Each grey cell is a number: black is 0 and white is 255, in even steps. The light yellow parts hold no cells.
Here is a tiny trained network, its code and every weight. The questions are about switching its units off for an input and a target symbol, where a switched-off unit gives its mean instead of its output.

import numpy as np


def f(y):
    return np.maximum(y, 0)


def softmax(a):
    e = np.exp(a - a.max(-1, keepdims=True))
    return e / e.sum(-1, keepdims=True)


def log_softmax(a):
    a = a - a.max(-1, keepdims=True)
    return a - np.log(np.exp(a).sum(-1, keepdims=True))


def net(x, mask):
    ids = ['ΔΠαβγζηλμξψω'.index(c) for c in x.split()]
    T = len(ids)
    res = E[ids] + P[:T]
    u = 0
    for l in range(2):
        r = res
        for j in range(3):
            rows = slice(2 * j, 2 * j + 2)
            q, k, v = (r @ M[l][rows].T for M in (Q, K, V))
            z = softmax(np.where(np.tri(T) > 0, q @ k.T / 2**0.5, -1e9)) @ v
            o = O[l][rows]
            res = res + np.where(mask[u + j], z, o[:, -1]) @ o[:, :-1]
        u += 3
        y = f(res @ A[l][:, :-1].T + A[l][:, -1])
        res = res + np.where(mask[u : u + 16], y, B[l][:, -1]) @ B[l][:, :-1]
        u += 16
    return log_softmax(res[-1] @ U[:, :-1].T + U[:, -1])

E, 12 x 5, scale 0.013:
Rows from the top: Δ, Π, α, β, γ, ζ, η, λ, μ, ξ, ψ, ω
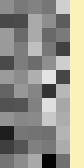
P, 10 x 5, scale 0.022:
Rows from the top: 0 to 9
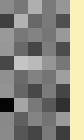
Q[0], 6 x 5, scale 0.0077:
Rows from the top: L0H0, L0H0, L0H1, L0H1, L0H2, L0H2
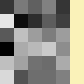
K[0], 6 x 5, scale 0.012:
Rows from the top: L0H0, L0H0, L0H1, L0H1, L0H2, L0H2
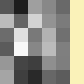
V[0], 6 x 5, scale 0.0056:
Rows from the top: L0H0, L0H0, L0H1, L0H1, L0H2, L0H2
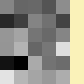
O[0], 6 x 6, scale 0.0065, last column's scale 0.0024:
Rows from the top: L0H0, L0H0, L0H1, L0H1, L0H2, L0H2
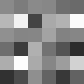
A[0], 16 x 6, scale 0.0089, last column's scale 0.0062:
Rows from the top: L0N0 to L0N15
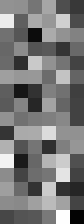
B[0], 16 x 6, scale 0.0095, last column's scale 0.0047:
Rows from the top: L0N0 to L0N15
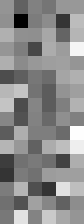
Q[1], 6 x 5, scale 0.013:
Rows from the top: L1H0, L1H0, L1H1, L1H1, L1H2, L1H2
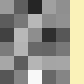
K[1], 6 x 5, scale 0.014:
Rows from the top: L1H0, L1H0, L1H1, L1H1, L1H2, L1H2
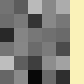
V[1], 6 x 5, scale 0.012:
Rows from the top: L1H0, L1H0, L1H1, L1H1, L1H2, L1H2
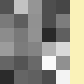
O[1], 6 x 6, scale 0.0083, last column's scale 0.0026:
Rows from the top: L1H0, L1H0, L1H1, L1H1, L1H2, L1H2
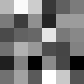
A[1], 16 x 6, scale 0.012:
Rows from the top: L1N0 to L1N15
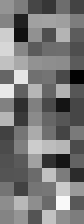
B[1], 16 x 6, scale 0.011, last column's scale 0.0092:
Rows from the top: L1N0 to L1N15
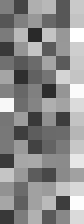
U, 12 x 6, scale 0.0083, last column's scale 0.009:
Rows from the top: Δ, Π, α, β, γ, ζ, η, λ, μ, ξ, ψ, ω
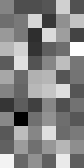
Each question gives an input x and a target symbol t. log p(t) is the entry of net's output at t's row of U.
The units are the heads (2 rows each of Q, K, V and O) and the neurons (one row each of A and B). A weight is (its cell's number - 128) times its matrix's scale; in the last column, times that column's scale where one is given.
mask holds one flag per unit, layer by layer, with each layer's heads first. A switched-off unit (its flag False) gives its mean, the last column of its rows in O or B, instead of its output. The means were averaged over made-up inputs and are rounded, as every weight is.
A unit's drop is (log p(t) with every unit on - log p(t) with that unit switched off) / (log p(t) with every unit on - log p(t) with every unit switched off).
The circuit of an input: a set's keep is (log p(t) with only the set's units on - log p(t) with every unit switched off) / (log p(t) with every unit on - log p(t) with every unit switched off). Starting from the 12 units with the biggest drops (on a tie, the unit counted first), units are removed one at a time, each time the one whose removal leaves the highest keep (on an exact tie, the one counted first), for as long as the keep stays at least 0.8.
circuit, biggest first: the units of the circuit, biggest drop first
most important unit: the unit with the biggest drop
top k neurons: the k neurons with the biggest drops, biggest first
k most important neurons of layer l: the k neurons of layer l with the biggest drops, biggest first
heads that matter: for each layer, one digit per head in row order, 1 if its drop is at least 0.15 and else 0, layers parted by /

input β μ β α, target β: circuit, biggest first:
[L1N2 L1H2 L1N8]
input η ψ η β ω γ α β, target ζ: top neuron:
[L1N14]
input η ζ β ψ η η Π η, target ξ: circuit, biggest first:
[L1H2 L1N14]
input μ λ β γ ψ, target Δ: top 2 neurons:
[L1N5 L0N9]
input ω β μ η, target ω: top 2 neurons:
[L1N6 L0N3]
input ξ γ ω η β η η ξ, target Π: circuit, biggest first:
[L1H2 L1N2 L0N3]
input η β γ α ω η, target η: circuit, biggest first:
[L1N13 L1H2]
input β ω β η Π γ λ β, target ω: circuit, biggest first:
[L1N5 L1H0 L0H0]
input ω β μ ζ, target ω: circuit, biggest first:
[L0N13 L1H2]
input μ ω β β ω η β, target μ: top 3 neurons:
[L0N4 L1N0 L1N2]
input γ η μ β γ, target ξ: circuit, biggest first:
[L1N14 L1N6]
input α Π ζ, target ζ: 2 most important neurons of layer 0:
[L0N1 L0N3]
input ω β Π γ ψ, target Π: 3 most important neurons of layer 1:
[L1N2 L1N11 L1N7]
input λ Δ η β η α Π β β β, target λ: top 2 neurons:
[L0N4 L0N13]
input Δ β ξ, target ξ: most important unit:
L0N3
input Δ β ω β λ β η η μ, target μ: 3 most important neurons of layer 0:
[L0N1 L0N11 L0N10]
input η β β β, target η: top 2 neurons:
[L1N13 L1N15]
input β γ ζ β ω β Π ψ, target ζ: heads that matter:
100 / 001
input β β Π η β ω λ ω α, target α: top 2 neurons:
[L0N1 L1N2]
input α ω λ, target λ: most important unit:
L0N1
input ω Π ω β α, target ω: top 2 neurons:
[L1N5 L0N9]
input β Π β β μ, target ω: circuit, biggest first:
[L1N5 L0H0 L0N9 L1H0]
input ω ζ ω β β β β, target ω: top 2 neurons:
[L1N6 L0N13]
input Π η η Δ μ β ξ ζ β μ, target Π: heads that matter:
000 / 000
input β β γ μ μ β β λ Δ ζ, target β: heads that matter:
001 / 001
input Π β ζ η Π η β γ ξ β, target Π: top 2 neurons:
[L1N3 L1N2]
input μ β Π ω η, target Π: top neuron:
[L1N2]
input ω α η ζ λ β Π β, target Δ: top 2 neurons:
[L1N5 L0N3]
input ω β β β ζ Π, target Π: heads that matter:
000 / 101
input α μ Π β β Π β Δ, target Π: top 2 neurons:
[L1N2 L0N13]
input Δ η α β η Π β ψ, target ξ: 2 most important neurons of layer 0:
[L0N9 L0N1]
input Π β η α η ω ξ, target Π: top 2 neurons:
[L1N3 L1N2]
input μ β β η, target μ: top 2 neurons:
[L1N0 L0N4]
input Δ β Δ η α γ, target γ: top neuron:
[L0N15]
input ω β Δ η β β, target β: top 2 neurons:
[L0N3 L1N8]
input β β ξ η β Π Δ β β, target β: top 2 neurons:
[L0N1 L1N8]
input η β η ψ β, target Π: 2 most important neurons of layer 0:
[L0N13 L0N10]
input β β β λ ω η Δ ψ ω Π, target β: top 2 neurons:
[L1N2 L1N8]
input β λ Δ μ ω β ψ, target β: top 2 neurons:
[L1N2 L1N8]
